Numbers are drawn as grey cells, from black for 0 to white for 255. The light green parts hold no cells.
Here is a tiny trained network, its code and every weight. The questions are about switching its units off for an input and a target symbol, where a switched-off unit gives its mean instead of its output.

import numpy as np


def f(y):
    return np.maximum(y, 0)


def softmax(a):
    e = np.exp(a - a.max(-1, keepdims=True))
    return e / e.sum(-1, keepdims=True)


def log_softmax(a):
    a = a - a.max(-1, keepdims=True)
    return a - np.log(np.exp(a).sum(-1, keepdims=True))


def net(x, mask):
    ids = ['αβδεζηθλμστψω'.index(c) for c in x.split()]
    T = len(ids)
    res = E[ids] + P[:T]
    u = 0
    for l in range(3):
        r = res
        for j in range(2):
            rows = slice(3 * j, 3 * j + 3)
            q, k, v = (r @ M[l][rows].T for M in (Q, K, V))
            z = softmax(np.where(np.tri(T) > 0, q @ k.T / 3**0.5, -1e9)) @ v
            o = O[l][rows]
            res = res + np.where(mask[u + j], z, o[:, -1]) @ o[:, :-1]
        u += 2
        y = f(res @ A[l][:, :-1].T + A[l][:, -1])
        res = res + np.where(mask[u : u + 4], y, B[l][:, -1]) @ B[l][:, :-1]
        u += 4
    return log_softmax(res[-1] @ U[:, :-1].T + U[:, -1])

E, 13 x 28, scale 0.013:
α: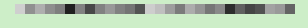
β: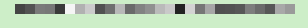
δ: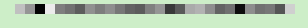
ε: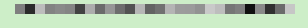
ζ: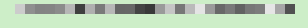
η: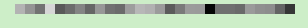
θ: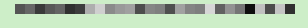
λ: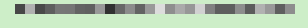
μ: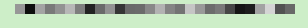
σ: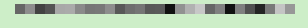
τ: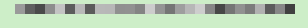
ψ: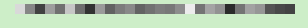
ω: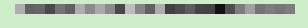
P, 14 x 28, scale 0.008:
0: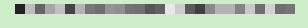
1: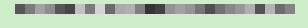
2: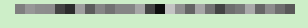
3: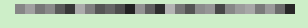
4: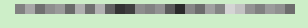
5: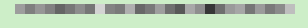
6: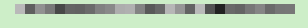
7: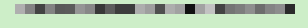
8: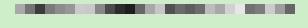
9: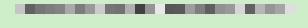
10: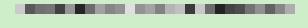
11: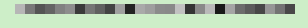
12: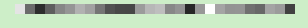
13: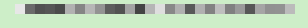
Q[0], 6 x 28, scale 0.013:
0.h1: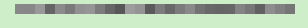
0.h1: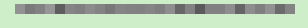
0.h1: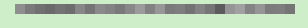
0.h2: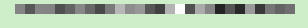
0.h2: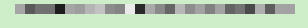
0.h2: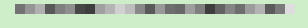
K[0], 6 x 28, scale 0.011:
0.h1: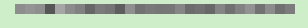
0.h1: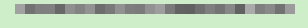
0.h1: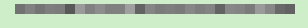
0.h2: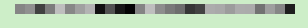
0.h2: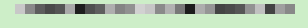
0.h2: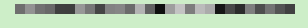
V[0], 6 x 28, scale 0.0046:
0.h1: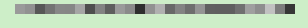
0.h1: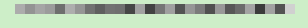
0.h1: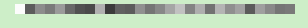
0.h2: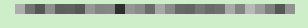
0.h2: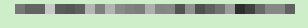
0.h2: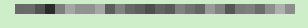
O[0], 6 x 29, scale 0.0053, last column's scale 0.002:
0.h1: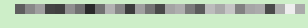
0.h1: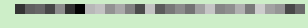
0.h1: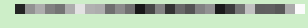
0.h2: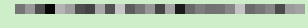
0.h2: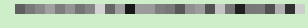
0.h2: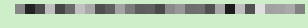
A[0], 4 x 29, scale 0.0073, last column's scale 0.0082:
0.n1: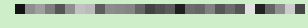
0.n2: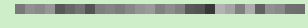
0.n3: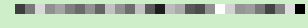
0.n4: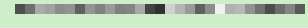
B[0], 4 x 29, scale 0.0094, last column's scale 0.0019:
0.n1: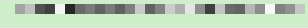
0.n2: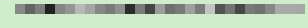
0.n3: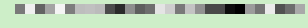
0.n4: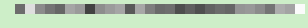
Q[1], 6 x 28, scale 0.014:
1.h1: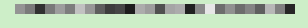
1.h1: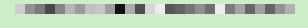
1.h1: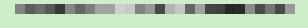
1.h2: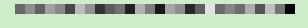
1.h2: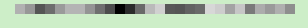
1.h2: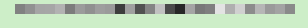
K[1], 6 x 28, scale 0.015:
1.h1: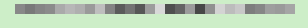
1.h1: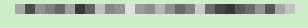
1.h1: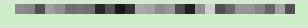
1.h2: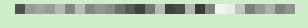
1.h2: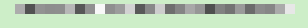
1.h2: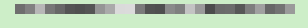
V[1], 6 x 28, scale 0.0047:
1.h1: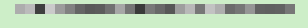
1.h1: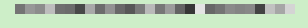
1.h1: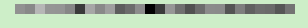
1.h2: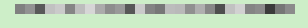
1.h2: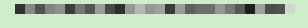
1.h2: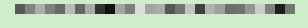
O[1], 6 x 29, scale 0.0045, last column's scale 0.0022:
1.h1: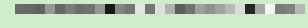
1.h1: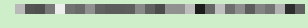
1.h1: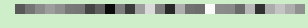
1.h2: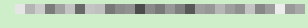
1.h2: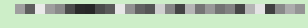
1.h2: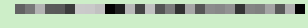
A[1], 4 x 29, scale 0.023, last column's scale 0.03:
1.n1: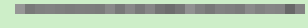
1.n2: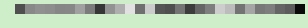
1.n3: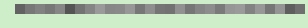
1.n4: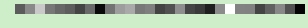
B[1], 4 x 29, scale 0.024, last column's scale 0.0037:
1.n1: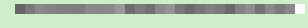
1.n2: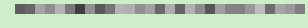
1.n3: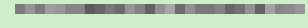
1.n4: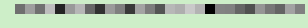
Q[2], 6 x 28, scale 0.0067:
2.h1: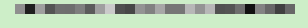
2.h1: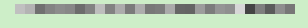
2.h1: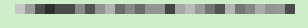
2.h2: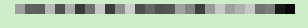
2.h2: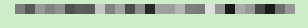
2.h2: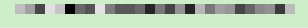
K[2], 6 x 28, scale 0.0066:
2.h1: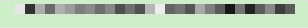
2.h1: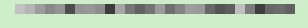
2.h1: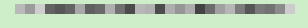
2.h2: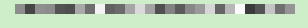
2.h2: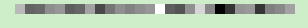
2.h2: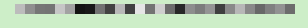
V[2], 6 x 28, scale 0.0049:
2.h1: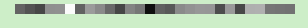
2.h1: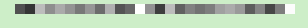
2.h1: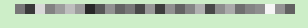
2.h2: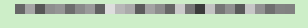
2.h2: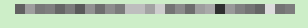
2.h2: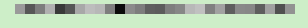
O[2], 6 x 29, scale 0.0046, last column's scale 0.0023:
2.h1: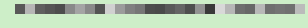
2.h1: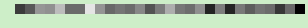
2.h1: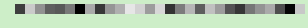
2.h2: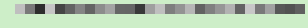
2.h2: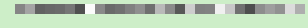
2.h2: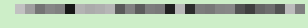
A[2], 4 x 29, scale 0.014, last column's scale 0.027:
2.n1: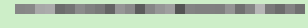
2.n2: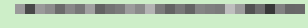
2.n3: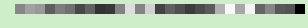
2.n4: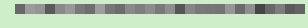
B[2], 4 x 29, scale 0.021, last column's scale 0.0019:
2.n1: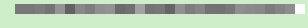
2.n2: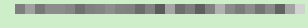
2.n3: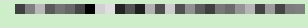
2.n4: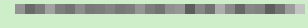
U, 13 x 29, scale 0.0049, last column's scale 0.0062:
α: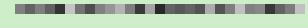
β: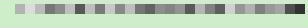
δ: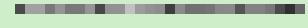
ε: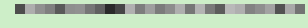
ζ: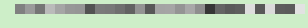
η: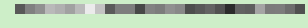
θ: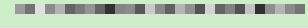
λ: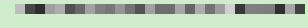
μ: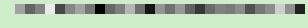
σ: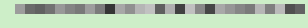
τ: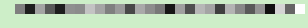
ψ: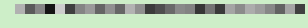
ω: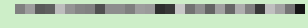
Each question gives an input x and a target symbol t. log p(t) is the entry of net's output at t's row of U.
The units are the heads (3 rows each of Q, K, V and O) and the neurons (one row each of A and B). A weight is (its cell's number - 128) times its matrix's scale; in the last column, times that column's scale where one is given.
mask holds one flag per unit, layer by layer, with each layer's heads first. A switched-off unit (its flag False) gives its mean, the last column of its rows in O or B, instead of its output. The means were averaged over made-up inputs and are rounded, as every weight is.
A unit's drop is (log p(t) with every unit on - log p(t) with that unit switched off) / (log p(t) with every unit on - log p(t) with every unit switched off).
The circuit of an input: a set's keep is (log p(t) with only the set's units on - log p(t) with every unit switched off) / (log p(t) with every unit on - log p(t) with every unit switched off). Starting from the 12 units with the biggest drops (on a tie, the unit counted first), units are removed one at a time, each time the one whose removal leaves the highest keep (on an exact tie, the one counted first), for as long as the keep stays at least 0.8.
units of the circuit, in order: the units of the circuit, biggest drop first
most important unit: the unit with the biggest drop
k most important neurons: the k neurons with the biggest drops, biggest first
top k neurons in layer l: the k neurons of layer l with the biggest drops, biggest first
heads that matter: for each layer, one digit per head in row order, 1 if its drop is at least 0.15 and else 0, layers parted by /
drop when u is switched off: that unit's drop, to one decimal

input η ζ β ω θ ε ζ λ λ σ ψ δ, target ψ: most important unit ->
1.h2
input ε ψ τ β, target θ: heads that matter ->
10 / 11 / 00
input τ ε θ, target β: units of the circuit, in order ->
[1.h2, 1.h1]
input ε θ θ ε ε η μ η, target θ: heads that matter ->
00 / 11 / 00
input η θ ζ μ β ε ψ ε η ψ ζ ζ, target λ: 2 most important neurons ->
[2.n4, 0.n2]
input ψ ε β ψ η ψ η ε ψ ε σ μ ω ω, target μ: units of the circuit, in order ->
[0.h2, 1.h2]
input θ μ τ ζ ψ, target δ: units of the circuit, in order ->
[2.h1, 1.h2]
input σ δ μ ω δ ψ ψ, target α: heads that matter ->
01 / 00 / 00
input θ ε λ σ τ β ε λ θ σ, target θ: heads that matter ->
00 / 11 / 00
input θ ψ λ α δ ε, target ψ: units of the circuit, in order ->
[1.h2, 2.n1, 0.h2]
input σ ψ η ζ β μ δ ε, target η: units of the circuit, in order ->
[0.n3, 1.h2]
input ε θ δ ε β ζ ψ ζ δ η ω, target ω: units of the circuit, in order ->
[1.h2, 1.h1]
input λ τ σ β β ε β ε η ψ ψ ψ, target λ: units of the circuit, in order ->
[0.h2, 2.n4]
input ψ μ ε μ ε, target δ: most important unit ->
2.h1
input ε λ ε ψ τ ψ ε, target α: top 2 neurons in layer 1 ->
[1.n1, 1.n3]
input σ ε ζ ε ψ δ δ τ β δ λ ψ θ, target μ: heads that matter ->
00 / 00 / 00
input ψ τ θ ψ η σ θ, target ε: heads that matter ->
10 / 11 / 00
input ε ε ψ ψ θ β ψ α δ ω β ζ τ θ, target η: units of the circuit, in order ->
[0.h1, 1.h2, 1.h1]
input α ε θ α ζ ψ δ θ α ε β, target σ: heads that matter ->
01 / 00 / 00
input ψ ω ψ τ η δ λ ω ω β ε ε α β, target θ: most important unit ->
1.h1
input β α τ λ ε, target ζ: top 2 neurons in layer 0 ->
[0.n3, 0.n4]
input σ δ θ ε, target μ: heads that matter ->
11 / 01 / 00
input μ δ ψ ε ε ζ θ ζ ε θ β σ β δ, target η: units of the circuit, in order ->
[1.h2, 1.h1, 2.h2, 0.h2]
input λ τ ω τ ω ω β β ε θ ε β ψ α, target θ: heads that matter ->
00 / 10 / 00
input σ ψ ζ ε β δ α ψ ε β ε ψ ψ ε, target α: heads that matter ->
10 / 10 / 10
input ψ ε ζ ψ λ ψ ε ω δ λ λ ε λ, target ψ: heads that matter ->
01 / 11 / 00
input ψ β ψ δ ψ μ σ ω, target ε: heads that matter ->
00 / 11 / 00
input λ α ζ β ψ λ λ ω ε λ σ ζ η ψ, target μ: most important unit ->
0.h2
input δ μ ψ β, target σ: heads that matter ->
10 / 10 / 00
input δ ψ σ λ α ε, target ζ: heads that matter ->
00 / 01 / 00
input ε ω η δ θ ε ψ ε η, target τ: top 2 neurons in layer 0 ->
[0.n2, 0.n1]
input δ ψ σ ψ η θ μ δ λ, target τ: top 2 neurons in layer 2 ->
[2.n1, 2.n2]
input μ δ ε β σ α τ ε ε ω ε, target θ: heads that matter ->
00 / 11 / 00
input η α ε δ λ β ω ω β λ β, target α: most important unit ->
0.h1
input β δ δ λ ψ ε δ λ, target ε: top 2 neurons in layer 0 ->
[0.n4, 0.n2]
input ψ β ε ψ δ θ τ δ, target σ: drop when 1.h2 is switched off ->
0.1
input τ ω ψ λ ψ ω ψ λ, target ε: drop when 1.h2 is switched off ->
0.1
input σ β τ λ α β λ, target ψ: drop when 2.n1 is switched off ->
0.5
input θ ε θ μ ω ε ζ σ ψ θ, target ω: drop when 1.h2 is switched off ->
0.6
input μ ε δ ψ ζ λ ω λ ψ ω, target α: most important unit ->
0.h2
